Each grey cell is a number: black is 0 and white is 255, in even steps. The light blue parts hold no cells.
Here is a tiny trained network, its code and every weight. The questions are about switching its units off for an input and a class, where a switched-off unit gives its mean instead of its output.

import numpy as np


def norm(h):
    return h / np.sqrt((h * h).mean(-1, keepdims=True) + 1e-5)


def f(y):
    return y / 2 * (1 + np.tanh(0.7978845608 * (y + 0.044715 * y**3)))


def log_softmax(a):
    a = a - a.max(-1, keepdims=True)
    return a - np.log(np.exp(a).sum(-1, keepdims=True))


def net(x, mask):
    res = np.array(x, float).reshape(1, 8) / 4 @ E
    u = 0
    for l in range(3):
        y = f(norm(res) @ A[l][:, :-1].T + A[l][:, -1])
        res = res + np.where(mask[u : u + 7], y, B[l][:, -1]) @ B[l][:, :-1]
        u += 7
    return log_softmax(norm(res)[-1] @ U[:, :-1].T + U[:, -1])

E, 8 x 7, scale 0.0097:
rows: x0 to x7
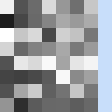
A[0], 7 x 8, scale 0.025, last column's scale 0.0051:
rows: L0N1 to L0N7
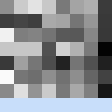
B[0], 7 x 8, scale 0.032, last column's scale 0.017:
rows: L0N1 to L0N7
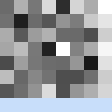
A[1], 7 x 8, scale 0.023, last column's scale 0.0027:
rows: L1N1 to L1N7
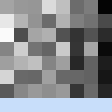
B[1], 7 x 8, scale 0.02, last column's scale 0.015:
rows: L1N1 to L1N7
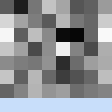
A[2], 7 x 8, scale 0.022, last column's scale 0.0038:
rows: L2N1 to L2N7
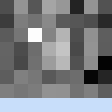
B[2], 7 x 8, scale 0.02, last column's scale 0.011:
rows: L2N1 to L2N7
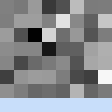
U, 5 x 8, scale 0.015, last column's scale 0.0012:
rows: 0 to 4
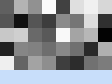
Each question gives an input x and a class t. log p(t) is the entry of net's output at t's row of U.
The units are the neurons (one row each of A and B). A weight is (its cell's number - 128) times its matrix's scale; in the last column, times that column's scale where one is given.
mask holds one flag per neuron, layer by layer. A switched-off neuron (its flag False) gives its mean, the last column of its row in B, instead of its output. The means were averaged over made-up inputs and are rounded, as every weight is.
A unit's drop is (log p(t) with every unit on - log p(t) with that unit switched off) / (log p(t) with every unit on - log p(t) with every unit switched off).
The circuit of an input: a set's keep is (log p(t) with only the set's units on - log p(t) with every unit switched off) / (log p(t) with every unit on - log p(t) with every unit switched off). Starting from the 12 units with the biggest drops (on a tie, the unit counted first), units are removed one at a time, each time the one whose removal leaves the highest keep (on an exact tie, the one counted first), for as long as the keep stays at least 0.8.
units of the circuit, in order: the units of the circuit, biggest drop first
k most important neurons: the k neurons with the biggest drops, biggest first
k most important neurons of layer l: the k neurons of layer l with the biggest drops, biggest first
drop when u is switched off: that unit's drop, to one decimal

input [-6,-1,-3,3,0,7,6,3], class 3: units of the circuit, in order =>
L0N5
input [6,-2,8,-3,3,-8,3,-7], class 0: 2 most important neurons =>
L0N1, L0N7
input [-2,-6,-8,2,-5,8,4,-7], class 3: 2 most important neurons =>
L0N5, L0N4
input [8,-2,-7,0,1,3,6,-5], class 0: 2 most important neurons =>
L0N1, L0N4
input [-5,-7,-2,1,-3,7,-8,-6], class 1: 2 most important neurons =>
L0N4, L0N1
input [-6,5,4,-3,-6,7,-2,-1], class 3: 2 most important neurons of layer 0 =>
L0N4, L0N7
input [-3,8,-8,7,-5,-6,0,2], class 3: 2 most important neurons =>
L0N5, L0N4
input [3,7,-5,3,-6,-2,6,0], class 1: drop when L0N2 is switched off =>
0.9
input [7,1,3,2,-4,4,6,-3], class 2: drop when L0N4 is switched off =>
1.1
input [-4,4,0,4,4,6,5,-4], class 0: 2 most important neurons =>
L0N1, L1N2
